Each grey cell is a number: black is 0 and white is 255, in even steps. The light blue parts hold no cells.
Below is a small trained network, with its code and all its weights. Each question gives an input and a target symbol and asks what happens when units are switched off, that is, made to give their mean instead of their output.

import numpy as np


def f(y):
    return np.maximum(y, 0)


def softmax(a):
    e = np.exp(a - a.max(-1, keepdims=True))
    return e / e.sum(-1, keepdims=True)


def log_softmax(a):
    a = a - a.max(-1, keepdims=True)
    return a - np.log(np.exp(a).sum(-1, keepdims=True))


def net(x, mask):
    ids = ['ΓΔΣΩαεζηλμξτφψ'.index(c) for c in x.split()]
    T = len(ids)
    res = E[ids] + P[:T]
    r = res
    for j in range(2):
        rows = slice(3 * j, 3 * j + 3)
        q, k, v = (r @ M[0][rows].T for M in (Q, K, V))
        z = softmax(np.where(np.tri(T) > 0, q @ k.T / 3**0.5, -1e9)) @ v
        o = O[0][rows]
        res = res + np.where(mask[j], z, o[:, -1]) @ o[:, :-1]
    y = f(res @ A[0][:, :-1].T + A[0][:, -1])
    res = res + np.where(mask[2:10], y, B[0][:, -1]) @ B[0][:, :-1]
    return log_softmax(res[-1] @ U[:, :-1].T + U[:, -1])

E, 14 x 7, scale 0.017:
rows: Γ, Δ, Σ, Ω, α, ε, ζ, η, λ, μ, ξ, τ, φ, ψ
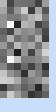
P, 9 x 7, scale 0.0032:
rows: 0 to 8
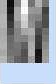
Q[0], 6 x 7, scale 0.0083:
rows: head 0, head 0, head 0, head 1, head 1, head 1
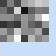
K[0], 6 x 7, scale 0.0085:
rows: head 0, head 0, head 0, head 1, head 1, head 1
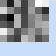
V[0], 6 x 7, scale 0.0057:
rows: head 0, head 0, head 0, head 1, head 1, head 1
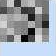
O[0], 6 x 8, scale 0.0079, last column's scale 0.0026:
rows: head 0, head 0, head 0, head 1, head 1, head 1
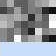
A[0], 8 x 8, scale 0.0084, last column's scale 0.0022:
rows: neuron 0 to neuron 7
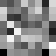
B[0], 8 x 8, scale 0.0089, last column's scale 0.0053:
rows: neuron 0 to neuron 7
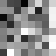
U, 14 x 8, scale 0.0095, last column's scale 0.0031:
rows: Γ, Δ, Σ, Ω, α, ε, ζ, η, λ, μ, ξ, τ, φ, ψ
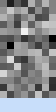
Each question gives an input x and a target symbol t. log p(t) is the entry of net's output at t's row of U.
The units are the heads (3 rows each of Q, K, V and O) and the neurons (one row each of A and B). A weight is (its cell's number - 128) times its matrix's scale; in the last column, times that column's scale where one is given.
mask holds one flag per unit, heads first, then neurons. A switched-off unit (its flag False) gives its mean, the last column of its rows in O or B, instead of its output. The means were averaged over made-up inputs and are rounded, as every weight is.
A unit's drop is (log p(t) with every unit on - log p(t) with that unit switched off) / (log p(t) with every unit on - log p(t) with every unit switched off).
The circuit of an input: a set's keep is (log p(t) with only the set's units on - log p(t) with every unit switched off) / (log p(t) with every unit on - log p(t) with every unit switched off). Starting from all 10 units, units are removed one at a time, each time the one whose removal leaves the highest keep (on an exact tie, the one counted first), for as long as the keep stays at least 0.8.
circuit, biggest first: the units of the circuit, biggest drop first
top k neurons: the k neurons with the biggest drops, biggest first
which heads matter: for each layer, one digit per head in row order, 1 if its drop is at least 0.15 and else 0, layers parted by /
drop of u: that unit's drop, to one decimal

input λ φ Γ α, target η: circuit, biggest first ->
neuron 4; head 1; neuron 7
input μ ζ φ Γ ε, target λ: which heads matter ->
00
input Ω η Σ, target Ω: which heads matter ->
01
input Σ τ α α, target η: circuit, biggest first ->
neuron 4; head 1
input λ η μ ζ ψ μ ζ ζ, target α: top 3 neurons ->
neuron 4; neuron 0; neuron 5
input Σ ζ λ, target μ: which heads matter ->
00
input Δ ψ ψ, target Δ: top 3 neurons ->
neuron 5; neuron 0; neuron 7
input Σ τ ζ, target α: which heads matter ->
01
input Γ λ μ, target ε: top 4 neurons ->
neuron 0; neuron 2; neuron 6; neuron 4
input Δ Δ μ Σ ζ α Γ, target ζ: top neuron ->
neuron 2
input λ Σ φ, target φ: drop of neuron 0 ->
0.1
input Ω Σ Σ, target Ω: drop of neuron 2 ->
0.1
